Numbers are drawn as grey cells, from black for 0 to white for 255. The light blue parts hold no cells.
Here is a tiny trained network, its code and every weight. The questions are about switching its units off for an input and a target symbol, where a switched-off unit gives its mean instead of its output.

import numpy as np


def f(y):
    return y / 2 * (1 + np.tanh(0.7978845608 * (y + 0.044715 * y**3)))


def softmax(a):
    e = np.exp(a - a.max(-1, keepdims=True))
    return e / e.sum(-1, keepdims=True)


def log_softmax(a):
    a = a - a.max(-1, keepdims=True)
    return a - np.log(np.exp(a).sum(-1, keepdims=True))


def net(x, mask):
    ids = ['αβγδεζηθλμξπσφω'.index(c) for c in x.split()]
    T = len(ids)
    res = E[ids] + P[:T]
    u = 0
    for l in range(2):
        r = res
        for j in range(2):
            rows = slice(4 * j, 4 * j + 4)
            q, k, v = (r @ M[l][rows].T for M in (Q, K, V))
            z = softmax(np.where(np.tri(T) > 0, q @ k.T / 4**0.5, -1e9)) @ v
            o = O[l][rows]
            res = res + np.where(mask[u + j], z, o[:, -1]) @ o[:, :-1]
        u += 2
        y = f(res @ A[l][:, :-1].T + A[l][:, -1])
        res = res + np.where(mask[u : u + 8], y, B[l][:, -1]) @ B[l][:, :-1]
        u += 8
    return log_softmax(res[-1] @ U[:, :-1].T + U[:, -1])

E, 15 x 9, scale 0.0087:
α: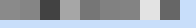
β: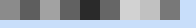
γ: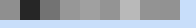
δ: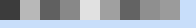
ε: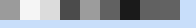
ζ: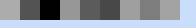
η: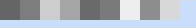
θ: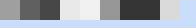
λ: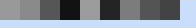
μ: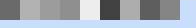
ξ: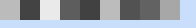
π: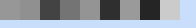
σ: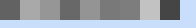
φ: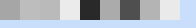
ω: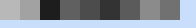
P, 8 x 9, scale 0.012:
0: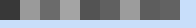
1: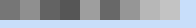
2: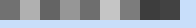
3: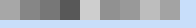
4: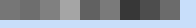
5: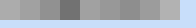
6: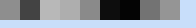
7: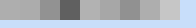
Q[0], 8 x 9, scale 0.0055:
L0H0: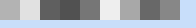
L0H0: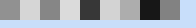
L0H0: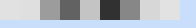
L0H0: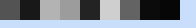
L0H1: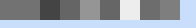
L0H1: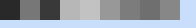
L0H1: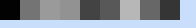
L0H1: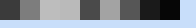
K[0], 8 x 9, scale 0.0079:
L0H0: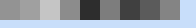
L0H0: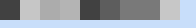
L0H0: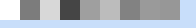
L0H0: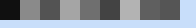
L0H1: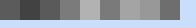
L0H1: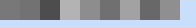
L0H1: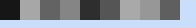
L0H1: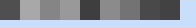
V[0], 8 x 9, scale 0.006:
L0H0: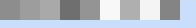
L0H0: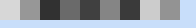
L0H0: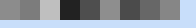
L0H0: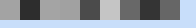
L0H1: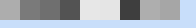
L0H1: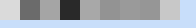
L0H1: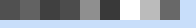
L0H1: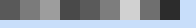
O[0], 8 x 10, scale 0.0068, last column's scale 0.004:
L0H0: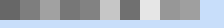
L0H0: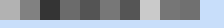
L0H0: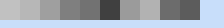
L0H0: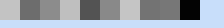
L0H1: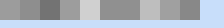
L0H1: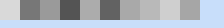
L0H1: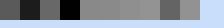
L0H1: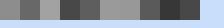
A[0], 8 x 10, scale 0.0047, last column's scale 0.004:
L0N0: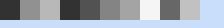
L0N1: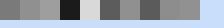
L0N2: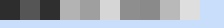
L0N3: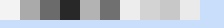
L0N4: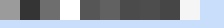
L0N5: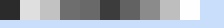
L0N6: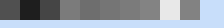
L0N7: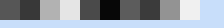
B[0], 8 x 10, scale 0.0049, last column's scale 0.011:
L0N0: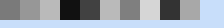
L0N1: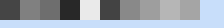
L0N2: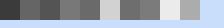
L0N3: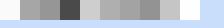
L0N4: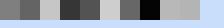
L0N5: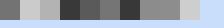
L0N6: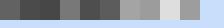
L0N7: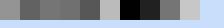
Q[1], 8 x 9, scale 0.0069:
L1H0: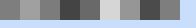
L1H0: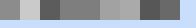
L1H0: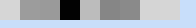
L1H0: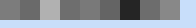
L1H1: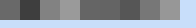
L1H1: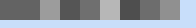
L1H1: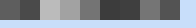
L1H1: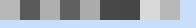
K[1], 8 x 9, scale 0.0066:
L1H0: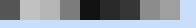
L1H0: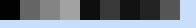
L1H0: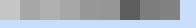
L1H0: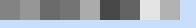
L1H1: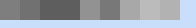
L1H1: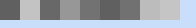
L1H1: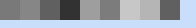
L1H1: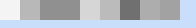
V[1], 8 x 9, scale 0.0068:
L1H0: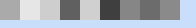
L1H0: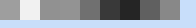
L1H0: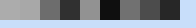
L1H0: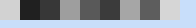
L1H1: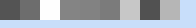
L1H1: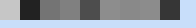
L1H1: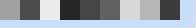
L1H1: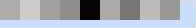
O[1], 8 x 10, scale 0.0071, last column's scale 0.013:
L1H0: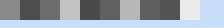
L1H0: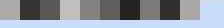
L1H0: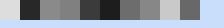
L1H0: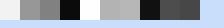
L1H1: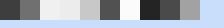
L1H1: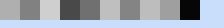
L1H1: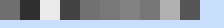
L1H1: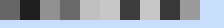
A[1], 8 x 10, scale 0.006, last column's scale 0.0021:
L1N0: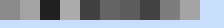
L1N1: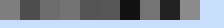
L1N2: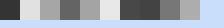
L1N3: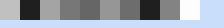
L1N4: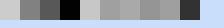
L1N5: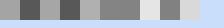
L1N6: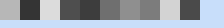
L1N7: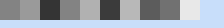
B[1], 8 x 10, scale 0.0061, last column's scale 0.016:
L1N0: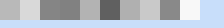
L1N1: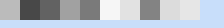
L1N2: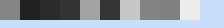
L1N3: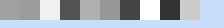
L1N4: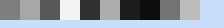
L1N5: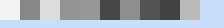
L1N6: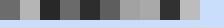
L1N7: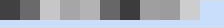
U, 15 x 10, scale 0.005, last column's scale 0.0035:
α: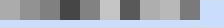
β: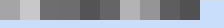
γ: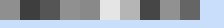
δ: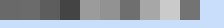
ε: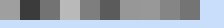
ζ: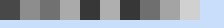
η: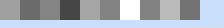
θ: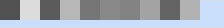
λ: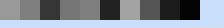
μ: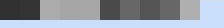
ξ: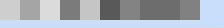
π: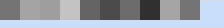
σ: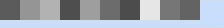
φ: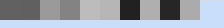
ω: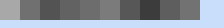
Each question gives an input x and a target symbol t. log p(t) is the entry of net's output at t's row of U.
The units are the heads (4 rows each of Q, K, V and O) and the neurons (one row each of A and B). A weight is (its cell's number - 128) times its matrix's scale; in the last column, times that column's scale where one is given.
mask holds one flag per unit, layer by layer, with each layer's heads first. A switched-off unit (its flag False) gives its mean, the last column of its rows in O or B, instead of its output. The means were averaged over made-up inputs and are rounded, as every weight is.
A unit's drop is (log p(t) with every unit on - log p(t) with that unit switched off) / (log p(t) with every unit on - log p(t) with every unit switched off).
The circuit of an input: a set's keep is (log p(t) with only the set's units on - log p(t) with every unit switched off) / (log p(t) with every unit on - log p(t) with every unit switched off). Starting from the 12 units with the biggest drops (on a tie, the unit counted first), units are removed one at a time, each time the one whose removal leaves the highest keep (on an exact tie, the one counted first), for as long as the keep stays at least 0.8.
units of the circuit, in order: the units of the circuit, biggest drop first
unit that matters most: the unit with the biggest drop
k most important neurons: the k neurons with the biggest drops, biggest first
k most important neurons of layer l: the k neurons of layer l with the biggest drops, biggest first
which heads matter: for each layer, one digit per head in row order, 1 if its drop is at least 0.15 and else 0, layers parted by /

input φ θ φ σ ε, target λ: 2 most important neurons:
(L1N2, L0N6)
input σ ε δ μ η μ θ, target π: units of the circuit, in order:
(L0H1, L1H1, L0N1)
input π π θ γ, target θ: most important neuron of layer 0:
(L0N7)
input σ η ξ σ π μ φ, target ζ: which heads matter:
10 / 11
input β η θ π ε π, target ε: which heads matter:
01 / 10
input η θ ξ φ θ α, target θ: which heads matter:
01 / 01
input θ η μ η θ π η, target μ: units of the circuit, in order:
(L1H1, L0N3, L1N0)
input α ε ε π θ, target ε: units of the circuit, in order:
(L1H0, L0H0, L1N1, L0N5)
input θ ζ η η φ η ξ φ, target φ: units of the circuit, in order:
(L1H1, L1H0, L0H0)
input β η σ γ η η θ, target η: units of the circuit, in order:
(L1H0, L0H1, L1N2, L0N5)
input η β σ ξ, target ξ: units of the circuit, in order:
(L1N5, L0H1, L1H1, L0H0)
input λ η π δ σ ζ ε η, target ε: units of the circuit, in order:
(L1H0, L0H1)
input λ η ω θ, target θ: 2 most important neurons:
(L1N4, L1N7)
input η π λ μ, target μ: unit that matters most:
L1N7
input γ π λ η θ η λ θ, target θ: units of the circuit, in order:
(L1H1, L0H1)
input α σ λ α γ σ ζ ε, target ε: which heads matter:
00 / 10
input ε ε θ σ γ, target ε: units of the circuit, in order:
(L1H0, L1N1, L0H0, L0N5)
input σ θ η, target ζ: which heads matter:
01 / 10
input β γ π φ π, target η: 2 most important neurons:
(L1N2, L0N3)
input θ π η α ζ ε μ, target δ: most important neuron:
(L0N3)
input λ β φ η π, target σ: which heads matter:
01 / 11
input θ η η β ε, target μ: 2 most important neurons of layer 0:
(L0N0, L0N3)
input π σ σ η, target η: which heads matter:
11 / 11
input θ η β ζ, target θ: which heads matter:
00 / 01
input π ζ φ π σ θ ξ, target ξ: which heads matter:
01 / 10
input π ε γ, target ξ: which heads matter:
10 / 11
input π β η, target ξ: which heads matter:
10 / 11
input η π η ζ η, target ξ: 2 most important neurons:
(L1N3, L0N1)
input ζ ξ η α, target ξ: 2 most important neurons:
(L1N5, L0N3)
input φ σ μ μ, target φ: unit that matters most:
L0N7
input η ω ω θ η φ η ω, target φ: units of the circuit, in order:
(L1H1, L0H0, L1H0)
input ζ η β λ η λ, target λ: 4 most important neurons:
(L1N6, L0N3, L1N1, L0N2)
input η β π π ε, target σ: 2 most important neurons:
(L1N3, L0N0)
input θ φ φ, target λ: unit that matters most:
L1N2
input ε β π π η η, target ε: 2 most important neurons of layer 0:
(L0N7, L0N5)
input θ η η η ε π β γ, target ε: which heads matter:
01 / 10
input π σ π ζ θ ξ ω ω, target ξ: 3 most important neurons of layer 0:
(L0N3, L0N2, L0N6)
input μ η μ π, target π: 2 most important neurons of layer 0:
(L0N3, L0N1)
